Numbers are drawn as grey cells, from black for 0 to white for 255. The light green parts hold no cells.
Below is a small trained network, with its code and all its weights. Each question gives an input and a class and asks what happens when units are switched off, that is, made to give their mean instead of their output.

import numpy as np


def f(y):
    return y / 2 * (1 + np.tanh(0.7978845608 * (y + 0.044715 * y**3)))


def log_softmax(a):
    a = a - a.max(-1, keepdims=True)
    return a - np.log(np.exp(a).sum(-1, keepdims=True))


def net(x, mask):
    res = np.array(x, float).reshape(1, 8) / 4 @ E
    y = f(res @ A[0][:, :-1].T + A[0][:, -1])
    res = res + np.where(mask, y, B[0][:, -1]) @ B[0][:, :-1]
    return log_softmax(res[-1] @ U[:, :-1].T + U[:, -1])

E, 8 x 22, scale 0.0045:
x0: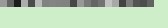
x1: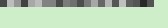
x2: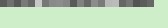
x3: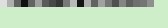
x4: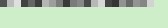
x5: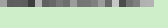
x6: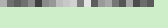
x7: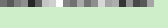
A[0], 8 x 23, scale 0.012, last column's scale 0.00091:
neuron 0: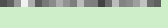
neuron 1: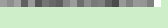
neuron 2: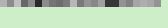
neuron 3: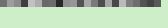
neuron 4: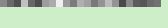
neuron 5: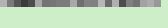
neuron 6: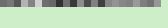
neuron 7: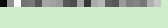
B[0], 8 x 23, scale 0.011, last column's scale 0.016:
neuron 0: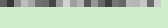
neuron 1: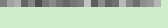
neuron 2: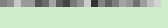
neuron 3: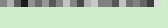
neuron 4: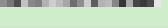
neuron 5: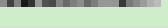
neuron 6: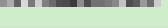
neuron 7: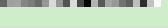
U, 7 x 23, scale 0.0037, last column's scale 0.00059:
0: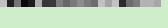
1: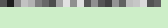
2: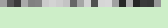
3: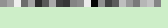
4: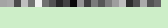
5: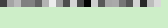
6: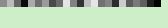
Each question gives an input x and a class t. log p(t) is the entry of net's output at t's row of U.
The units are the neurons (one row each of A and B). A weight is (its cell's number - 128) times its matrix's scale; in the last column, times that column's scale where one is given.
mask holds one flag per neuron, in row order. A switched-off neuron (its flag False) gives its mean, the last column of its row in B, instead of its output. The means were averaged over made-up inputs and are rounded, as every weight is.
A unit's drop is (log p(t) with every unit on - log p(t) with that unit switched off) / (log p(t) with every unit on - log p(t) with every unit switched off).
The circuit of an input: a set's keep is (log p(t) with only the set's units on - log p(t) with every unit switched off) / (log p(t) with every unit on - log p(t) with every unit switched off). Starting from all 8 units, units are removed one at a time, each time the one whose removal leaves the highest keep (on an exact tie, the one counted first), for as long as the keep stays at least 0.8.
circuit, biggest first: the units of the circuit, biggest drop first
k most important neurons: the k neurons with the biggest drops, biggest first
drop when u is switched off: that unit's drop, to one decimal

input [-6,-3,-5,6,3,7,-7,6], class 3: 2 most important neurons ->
neuron 2; neuron 1
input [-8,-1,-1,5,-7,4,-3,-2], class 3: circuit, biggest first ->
neuron 1
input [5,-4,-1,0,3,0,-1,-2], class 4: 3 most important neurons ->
neuron 7; neuron 4; neuron 0
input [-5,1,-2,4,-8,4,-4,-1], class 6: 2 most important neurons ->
neuron 3; neuron 2
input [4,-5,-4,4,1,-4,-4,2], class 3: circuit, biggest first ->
neuron 7; neuron 4
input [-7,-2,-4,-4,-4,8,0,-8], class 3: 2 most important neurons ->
neuron 2; neuron 1
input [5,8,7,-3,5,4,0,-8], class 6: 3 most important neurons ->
neuron 3; neuron 2; neuron 5
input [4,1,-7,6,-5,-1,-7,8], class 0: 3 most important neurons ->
neuron 7; neuron 4; neuron 5
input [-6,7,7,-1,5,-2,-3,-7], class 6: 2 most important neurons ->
neuron 3; neuron 1
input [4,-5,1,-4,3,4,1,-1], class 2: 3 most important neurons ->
neuron 4; neuron 7; neuron 6
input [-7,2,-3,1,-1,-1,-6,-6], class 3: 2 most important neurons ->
neuron 2; neuron 1
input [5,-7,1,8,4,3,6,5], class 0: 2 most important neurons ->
neuron 5; neuron 3
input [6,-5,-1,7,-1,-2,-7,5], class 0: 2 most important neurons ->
neuron 5; neuron 7
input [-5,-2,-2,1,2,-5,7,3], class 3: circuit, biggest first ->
neuron 2
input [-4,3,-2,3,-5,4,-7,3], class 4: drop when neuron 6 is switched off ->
0.1
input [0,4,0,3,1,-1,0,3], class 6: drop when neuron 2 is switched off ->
0.2
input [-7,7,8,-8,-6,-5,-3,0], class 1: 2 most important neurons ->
neuron 0; neuron 1
